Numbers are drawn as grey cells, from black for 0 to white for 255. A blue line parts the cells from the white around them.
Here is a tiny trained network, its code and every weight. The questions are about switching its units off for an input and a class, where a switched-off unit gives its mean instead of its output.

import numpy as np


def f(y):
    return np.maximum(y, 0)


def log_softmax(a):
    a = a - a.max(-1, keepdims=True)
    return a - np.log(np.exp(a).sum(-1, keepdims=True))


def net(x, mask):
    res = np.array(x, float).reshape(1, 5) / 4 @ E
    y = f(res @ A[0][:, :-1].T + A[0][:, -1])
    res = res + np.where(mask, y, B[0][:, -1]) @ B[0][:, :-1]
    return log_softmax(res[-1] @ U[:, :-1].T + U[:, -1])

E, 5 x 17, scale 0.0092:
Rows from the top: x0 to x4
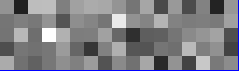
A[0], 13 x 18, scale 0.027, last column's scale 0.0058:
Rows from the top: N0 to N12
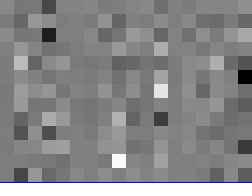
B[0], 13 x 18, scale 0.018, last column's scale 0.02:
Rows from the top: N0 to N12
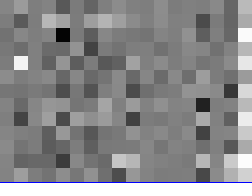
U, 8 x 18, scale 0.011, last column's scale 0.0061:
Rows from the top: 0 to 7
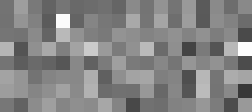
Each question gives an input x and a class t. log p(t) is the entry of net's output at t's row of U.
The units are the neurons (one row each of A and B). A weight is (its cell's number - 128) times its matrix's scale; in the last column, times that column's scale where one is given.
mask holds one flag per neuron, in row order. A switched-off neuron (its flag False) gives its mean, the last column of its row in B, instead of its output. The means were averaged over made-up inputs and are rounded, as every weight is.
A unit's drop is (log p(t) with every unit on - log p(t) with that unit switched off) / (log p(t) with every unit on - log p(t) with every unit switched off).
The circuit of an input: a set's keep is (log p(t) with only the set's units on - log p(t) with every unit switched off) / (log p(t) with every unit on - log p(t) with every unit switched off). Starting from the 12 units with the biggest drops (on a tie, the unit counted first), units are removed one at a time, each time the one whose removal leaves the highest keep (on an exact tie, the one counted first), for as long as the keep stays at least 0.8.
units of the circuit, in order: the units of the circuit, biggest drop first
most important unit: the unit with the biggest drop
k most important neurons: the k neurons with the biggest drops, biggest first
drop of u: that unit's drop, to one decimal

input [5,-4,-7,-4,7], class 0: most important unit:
N12
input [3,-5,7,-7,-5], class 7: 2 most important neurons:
[N12; N9]
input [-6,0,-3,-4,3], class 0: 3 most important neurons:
[N11; N8; N6]
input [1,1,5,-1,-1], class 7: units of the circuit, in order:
[N11; N12; N2]
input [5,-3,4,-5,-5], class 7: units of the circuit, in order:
[N11; N4]
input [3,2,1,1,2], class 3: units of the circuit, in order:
[N6; N2]
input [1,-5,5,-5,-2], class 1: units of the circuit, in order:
[N2; N8; N6]
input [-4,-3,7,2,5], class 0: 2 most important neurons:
[N4; N8]
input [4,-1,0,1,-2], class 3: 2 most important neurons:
[N6; N4]
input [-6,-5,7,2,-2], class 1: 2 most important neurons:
[N2; N4]
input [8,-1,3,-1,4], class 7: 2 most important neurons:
[N8; N11]
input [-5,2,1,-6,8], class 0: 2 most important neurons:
[N11; N8]
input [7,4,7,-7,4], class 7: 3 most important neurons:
[N8; N11; N12]
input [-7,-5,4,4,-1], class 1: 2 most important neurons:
[N2; N4]
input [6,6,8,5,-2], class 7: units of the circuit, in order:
[N8]
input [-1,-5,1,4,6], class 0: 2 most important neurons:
[N4; N11]
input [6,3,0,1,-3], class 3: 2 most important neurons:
[N2; N6]
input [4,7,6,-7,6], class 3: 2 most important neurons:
[N6; N2]
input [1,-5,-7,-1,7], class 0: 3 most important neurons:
[N11; N8; N12]
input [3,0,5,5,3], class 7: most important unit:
N8
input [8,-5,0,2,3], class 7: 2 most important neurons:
[N8; N11]
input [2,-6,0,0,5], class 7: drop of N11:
0.6
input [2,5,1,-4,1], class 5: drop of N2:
0.2
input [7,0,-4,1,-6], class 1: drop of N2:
0.2
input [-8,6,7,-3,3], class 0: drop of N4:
0.1
